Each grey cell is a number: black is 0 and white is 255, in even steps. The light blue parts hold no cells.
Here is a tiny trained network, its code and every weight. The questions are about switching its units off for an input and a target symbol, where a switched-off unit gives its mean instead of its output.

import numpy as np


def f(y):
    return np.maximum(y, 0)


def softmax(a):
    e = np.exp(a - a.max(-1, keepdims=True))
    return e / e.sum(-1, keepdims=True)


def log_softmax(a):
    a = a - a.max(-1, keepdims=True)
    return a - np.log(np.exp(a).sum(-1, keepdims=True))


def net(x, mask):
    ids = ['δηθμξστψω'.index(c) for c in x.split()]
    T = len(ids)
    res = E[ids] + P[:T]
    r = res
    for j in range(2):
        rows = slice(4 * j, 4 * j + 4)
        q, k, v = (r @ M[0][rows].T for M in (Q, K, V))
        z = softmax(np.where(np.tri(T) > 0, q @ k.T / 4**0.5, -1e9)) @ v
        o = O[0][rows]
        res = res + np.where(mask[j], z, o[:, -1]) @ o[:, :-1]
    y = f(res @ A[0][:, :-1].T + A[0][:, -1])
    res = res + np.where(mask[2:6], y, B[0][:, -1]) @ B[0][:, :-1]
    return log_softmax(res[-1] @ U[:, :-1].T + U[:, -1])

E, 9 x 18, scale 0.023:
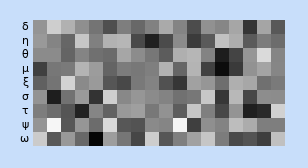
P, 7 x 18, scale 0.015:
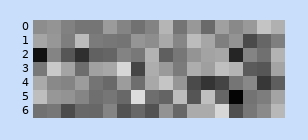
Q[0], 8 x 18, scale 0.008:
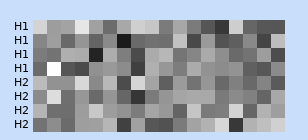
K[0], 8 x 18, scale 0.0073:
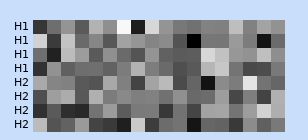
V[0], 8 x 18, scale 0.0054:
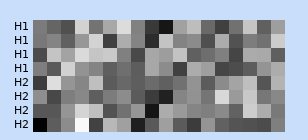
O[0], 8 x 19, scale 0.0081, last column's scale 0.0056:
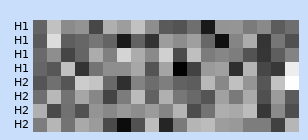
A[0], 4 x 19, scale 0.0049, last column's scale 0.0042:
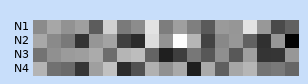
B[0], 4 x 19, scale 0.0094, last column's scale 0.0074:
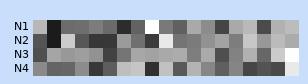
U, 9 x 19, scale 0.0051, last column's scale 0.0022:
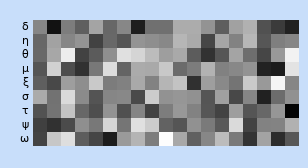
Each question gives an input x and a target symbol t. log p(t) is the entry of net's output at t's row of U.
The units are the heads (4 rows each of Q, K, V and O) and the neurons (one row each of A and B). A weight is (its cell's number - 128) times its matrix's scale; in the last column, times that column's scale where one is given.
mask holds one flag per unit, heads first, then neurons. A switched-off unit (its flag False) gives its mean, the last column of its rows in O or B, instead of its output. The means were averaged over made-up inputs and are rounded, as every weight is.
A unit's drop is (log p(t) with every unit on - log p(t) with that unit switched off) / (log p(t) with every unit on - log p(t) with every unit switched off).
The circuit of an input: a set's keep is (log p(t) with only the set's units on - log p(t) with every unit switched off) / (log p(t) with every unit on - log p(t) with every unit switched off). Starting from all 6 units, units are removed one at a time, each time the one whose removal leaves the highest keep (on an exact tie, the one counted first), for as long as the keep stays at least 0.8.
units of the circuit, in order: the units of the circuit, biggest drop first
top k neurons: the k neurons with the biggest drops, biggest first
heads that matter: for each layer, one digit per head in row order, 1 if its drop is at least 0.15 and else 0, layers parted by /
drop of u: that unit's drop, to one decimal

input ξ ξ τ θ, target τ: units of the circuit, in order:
H1, H2
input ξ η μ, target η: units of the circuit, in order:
H2, H1
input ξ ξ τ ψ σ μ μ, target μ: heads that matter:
10
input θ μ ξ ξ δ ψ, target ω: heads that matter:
10
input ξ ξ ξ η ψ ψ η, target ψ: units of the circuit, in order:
H1
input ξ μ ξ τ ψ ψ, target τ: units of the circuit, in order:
H1, N4
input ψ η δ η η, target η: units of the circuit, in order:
H2, H1
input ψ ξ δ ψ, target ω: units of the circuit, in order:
N4, N2
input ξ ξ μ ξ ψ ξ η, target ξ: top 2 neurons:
N4, N3
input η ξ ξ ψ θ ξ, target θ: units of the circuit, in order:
H1, H2
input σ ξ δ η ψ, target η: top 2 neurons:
N1, N2
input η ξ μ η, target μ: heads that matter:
11
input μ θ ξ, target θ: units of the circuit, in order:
H2, H1
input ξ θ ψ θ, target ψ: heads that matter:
11
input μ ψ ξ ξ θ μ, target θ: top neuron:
N3
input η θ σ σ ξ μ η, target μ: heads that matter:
10
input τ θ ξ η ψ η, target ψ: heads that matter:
10
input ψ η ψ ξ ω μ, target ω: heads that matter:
01
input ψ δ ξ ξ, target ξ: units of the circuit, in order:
H2, H1
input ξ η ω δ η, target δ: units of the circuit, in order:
H1
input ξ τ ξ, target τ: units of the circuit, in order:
H1, H2
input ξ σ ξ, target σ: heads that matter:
11
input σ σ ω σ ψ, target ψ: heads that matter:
10
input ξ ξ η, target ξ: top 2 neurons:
N3, N4
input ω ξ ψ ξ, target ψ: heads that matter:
11
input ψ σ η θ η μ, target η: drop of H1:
0.4
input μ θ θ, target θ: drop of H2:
0.4
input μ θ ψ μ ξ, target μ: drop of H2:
0.2
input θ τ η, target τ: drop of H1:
0.6
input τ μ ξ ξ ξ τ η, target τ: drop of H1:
0.5
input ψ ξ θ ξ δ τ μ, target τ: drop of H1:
0.5
